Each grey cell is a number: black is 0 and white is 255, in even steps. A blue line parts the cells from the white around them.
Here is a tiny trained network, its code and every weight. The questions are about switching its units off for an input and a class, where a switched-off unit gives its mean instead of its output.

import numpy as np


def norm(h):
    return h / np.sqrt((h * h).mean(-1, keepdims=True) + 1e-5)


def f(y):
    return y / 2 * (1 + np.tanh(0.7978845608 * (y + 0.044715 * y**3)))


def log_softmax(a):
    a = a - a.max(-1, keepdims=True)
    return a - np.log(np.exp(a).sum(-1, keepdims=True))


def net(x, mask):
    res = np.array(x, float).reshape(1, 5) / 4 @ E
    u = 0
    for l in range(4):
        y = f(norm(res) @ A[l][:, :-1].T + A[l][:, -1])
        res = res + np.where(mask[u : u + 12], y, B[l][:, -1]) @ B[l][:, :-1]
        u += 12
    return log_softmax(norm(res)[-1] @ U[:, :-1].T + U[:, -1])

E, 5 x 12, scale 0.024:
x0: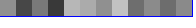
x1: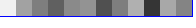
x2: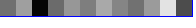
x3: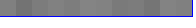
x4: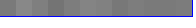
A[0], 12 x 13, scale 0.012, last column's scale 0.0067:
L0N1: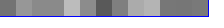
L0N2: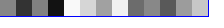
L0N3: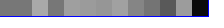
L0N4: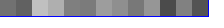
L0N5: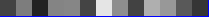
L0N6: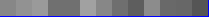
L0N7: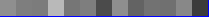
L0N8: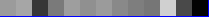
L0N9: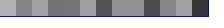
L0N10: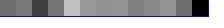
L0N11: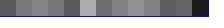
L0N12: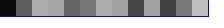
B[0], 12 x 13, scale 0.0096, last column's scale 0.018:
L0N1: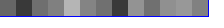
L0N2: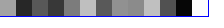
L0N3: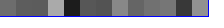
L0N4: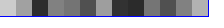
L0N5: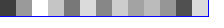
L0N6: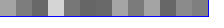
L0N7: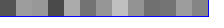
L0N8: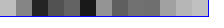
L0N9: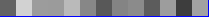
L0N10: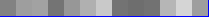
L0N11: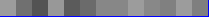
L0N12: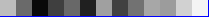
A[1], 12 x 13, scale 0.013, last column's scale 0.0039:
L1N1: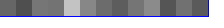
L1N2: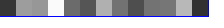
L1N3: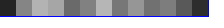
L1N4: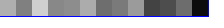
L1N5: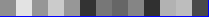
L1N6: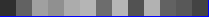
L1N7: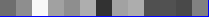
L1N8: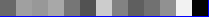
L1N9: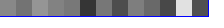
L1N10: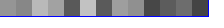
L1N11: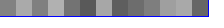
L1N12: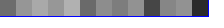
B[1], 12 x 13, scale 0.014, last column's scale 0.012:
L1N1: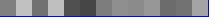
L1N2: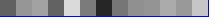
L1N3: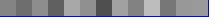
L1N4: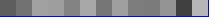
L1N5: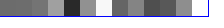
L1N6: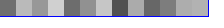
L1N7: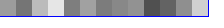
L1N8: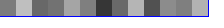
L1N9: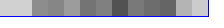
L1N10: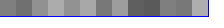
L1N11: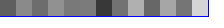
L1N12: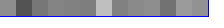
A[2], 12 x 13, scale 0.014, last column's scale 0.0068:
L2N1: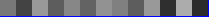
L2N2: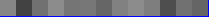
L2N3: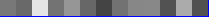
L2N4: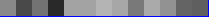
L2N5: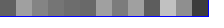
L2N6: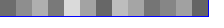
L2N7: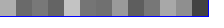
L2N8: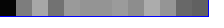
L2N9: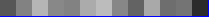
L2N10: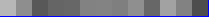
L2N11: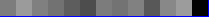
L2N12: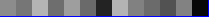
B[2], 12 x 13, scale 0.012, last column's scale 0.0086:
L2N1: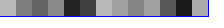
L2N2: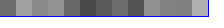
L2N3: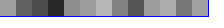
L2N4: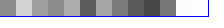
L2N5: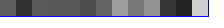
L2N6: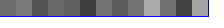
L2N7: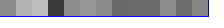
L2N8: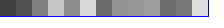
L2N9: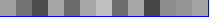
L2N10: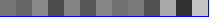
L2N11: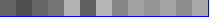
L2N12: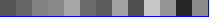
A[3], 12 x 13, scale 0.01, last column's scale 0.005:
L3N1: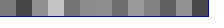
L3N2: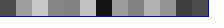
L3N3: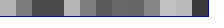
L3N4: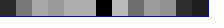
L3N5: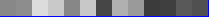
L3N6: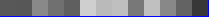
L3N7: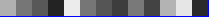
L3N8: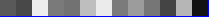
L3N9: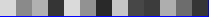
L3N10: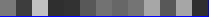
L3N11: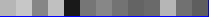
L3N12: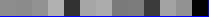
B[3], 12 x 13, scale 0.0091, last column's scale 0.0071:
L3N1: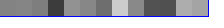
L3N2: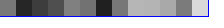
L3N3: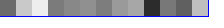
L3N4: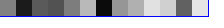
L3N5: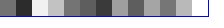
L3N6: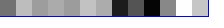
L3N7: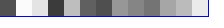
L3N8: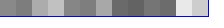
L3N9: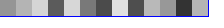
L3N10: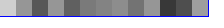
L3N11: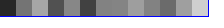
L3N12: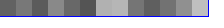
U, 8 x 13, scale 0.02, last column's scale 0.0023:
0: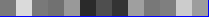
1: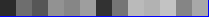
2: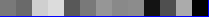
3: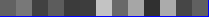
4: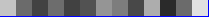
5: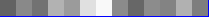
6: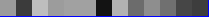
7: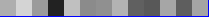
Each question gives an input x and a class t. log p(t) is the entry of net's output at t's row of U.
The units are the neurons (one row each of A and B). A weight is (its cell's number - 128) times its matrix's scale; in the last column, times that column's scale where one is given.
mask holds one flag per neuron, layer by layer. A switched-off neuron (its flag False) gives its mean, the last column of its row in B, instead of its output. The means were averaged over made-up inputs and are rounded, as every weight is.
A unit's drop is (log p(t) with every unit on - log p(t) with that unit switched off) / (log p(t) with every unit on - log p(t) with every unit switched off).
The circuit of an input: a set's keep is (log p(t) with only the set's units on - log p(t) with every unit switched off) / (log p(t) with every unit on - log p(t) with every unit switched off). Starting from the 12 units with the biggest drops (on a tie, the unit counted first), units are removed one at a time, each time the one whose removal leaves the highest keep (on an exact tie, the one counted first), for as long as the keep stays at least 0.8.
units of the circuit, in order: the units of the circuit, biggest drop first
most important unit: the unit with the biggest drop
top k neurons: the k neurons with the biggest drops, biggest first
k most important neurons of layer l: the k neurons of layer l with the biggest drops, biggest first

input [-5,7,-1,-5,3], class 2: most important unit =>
L0N12
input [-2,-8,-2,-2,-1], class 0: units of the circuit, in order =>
L0N2, L0N12
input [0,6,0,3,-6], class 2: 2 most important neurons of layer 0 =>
L0N2, L0N12
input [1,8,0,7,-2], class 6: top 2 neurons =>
L0N12, L0N9
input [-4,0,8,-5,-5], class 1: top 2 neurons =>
L0N5, L0N12
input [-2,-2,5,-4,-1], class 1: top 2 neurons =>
L0N2, L0N5
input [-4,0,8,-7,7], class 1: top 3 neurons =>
L0N5, L0N12, L0N4
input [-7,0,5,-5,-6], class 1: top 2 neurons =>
L0N5, L0N12
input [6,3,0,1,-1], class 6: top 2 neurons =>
L0N12, L0N8
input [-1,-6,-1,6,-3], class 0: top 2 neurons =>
L0N2, L0N12
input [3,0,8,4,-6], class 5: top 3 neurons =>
L0N5, L0N12, L0N4
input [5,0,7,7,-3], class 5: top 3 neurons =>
L0N5, L0N12, L1N6
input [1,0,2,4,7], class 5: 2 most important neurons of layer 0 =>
L0N5, L0N12
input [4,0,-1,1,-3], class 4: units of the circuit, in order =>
L0N5
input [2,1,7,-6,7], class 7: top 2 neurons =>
L0N8, L1N5
